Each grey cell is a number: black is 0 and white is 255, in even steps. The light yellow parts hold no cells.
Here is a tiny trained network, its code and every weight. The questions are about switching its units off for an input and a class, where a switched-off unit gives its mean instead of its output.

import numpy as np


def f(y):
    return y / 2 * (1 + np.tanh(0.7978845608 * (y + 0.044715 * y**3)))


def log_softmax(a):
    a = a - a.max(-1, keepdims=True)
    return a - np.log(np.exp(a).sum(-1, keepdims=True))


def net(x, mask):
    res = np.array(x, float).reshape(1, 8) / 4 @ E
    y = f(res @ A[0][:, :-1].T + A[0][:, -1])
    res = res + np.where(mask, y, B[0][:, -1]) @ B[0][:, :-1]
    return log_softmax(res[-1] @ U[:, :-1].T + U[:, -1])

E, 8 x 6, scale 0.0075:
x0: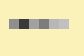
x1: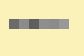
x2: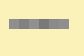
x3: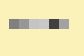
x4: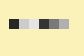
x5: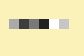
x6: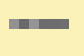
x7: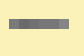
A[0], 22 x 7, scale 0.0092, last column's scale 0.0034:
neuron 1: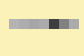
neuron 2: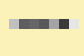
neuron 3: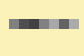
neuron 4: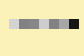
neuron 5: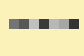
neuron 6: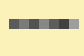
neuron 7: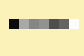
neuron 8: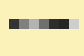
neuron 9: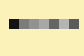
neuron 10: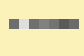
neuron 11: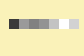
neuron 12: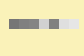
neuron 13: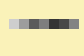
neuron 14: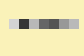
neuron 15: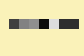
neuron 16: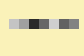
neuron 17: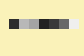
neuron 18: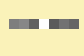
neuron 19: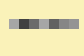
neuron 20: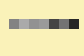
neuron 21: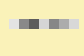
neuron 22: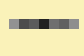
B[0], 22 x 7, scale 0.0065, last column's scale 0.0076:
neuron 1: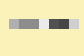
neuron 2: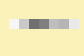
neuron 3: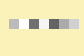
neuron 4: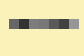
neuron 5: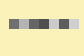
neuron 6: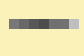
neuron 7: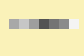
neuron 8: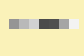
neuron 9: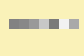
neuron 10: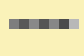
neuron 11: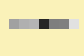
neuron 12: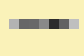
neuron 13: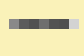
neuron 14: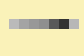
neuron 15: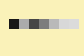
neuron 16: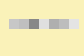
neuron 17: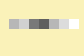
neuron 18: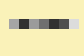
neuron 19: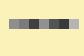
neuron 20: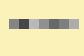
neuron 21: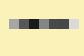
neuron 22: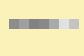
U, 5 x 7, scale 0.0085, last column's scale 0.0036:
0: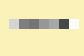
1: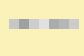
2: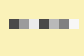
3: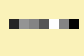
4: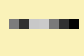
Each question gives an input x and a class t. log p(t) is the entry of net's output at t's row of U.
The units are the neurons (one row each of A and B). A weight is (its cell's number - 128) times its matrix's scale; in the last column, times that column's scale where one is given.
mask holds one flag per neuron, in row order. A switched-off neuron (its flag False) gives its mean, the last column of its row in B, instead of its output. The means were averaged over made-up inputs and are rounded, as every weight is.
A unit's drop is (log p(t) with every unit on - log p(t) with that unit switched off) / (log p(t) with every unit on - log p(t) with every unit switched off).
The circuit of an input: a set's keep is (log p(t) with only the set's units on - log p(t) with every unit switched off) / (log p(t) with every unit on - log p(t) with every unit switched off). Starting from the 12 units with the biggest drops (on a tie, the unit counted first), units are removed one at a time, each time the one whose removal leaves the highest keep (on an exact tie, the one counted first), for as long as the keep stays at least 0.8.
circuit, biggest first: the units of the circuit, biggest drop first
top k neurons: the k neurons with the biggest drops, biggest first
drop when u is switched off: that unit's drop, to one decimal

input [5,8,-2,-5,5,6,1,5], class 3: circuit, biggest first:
[neuron 15]
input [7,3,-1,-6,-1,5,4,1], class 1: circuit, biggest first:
[neuron 3; neuron 16]
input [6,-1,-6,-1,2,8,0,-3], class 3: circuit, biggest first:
[neuron 5; neuron 15]
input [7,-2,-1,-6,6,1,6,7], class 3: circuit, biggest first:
[neuron 15; neuron 5]
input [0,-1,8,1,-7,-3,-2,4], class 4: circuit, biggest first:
[neuron 17; neuron 18; neuron 4]
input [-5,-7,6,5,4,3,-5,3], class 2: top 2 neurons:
[neuron 16; neuron 3]
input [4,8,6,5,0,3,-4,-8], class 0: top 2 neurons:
[neuron 12; neuron 21]
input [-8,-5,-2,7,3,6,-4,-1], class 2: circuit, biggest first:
[neuron 16; neuron 3]
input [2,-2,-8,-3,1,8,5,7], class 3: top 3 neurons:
[neuron 15; neuron 5; neuron 1]
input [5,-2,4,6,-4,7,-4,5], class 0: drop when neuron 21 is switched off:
0.1
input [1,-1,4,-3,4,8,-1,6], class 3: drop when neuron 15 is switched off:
0.2
